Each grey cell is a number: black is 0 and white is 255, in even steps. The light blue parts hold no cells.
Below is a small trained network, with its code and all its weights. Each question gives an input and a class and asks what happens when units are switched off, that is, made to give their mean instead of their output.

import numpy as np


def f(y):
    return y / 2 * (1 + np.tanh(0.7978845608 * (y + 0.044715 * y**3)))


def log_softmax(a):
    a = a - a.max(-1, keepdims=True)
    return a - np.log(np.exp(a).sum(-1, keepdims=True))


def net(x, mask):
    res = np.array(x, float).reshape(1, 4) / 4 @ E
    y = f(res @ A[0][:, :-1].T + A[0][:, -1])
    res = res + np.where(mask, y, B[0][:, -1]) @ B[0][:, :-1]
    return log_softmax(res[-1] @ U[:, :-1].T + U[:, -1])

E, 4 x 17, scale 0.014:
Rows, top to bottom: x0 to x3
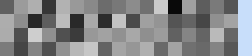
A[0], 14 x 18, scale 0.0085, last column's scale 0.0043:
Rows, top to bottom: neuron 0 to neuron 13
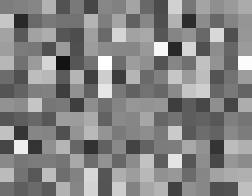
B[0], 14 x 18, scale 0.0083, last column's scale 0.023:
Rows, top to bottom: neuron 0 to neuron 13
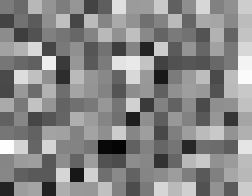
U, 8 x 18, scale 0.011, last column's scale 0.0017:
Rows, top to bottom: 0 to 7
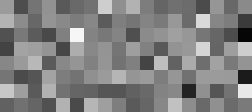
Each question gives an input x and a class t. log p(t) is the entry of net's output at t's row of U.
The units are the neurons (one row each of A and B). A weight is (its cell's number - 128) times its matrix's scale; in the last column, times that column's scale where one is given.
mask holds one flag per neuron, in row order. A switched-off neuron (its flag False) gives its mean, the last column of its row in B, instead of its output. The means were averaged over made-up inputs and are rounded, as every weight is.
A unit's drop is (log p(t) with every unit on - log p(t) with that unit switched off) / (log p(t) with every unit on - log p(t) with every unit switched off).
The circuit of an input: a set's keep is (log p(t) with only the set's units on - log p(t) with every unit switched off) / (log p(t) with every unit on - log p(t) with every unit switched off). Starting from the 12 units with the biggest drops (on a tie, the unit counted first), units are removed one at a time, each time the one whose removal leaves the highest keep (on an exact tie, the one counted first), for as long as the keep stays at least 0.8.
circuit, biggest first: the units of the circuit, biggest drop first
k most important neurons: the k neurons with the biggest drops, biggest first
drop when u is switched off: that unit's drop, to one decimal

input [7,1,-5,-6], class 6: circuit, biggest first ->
neuron 10
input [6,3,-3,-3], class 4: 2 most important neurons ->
neuron 13; neuron 3
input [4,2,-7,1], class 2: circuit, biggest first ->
neuron 13; neuron 8
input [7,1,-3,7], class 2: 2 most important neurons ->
neuron 8; neuron 13
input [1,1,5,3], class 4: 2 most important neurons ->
neuron 4; neuron 3
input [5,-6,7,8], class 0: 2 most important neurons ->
neuron 2; neuron 7
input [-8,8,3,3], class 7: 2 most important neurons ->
neuron 12; neuron 4
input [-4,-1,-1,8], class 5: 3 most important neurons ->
neuron 9; neuron 3; neuron 13
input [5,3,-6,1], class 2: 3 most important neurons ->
neuron 13; neuron 8; neuron 7
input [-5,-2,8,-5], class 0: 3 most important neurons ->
neuron 4; neuron 2; neuron 11
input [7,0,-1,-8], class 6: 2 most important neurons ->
neuron 10; neuron 13
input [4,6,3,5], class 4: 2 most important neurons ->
neuron 3; neuron 7
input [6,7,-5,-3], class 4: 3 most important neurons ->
neuron 13; neuron 3; neuron 4
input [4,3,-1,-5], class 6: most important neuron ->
neuron 10
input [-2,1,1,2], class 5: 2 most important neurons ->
neuron 13; neuron 3
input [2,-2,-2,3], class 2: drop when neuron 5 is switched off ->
0.2
